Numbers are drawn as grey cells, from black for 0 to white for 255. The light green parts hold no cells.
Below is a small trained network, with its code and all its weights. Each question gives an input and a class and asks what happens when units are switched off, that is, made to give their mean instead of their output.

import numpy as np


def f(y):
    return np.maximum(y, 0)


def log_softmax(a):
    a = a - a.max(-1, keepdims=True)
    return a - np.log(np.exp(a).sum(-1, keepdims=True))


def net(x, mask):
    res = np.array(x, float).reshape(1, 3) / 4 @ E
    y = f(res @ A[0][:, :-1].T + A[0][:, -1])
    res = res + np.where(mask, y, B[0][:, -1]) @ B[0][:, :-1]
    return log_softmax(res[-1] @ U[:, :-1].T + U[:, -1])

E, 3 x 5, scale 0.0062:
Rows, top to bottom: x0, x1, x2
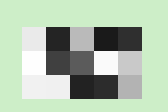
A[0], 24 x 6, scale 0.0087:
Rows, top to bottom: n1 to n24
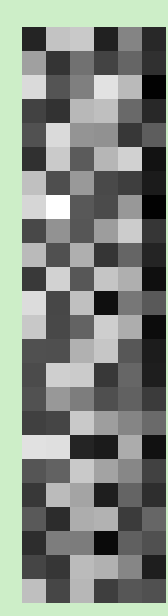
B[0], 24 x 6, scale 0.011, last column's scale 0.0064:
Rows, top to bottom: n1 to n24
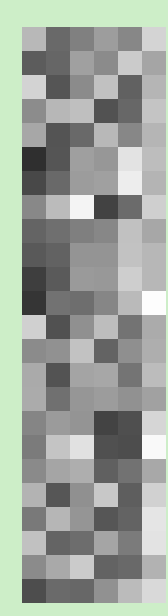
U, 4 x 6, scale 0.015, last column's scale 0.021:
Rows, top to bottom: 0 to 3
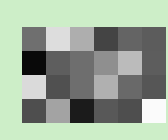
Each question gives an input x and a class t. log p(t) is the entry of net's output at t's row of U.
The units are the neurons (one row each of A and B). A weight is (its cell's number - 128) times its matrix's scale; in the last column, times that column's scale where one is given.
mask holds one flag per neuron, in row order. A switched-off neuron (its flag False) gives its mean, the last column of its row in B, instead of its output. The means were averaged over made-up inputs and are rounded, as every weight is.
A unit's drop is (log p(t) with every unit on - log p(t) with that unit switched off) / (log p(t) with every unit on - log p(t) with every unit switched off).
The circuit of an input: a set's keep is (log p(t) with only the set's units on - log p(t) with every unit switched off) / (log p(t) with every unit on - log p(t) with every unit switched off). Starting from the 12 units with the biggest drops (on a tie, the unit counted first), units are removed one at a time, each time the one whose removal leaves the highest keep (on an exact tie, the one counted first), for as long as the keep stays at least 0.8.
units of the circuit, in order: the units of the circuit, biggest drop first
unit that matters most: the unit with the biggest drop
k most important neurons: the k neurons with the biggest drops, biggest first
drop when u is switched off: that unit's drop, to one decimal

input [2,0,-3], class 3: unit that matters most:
n18
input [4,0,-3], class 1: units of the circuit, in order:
(n18, n22)
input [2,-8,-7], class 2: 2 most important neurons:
(n22, n20)
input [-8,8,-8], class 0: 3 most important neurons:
(n4, n23, n17)
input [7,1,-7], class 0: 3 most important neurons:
(n21, n4, n17)
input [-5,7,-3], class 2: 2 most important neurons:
(n3, n13)
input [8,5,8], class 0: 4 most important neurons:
(n18, n8, n6, n11)
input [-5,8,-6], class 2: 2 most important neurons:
(n3, n13)
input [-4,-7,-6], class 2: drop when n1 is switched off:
0.2
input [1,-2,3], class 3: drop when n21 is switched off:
0.1
